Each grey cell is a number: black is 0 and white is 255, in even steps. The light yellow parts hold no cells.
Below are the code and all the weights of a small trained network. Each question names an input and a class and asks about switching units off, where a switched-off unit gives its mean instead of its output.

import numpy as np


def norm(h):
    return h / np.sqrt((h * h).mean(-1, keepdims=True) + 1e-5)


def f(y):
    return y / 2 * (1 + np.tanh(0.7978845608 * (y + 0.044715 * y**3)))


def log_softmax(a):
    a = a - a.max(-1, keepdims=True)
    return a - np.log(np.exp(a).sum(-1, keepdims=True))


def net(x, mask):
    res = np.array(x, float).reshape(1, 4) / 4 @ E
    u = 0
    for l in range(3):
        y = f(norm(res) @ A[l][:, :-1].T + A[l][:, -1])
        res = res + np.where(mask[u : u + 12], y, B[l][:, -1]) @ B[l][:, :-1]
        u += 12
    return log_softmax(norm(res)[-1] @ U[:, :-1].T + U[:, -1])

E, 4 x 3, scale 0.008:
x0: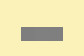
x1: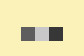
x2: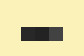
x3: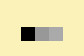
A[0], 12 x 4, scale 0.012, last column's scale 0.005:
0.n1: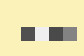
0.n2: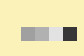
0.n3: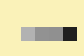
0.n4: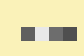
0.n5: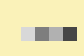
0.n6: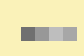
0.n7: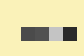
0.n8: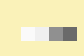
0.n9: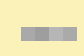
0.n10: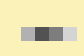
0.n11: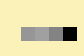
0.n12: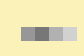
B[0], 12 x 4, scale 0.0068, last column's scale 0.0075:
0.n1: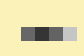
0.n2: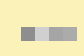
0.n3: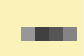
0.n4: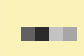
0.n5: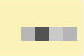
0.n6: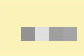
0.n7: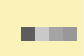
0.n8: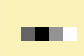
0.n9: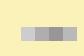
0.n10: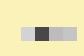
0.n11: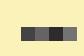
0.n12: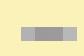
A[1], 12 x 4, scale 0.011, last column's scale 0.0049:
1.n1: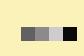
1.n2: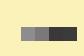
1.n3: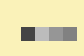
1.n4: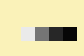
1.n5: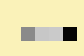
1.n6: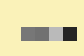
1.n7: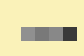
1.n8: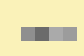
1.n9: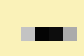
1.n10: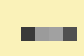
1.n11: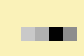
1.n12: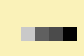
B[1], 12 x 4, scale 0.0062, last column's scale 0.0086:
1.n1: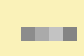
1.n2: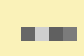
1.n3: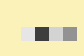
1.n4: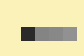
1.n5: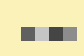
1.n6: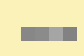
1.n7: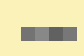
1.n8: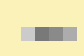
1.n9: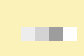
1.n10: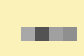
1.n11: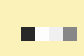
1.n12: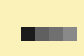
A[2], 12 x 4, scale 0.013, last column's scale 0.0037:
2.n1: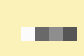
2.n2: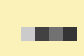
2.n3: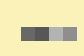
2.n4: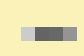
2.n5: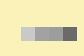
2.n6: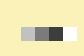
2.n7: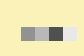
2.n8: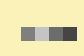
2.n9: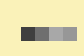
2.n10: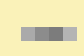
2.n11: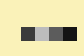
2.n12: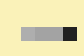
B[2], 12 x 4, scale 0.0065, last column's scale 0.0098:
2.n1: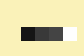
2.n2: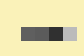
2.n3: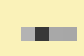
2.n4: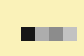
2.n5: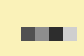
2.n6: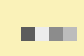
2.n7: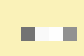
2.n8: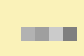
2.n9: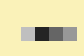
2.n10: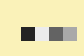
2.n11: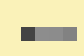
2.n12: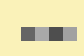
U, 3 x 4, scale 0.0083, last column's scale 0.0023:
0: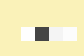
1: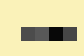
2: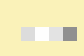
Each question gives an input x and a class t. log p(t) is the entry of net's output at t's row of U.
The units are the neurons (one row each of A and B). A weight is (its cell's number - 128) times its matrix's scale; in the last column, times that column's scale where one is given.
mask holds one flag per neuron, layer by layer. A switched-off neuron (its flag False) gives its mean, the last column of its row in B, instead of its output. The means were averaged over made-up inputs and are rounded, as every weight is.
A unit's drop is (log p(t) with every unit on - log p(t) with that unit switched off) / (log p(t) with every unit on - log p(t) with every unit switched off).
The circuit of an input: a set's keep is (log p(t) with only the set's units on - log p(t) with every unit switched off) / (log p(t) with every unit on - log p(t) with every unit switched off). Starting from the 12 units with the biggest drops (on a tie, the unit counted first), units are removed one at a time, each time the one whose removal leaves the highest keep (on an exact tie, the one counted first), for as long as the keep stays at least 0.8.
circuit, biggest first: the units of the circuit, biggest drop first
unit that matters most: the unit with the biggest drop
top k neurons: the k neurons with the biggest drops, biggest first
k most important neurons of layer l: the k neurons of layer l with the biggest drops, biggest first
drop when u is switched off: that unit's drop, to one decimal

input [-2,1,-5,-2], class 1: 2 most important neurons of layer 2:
2.n1; 2.n2
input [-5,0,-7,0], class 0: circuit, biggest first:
0.n8
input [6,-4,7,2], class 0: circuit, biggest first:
2.n1; 2.n5
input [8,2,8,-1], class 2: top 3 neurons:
0.n8; 1.n9; 0.n4
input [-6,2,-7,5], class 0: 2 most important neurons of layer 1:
1.n9; 1.n3
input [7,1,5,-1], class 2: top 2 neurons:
0.n8; 0.n4
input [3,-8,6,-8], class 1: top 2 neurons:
2.n1; 0.n8
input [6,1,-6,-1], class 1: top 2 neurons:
2.n1; 0.n8
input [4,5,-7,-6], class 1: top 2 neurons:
0.n8; 2.n1
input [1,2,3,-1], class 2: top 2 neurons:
0.n8; 0.n4
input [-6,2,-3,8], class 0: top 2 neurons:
1.n9; 0.n1
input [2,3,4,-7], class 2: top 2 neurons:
0.n8; 1.n11
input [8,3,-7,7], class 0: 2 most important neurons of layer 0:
0.n4; 0.n1
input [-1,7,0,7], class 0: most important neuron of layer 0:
0.n4
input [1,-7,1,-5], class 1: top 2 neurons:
2.n1; 2.n2
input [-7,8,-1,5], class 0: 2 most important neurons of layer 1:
1.n3; 1.n10
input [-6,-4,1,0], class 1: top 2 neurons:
0.n8; 1.n9
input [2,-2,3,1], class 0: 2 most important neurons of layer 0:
0.n7; 0.n9
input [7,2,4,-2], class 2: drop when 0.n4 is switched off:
0.1
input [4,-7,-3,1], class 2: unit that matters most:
0.n2
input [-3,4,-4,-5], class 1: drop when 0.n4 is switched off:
0.0
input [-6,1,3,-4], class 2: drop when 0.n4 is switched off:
0.2
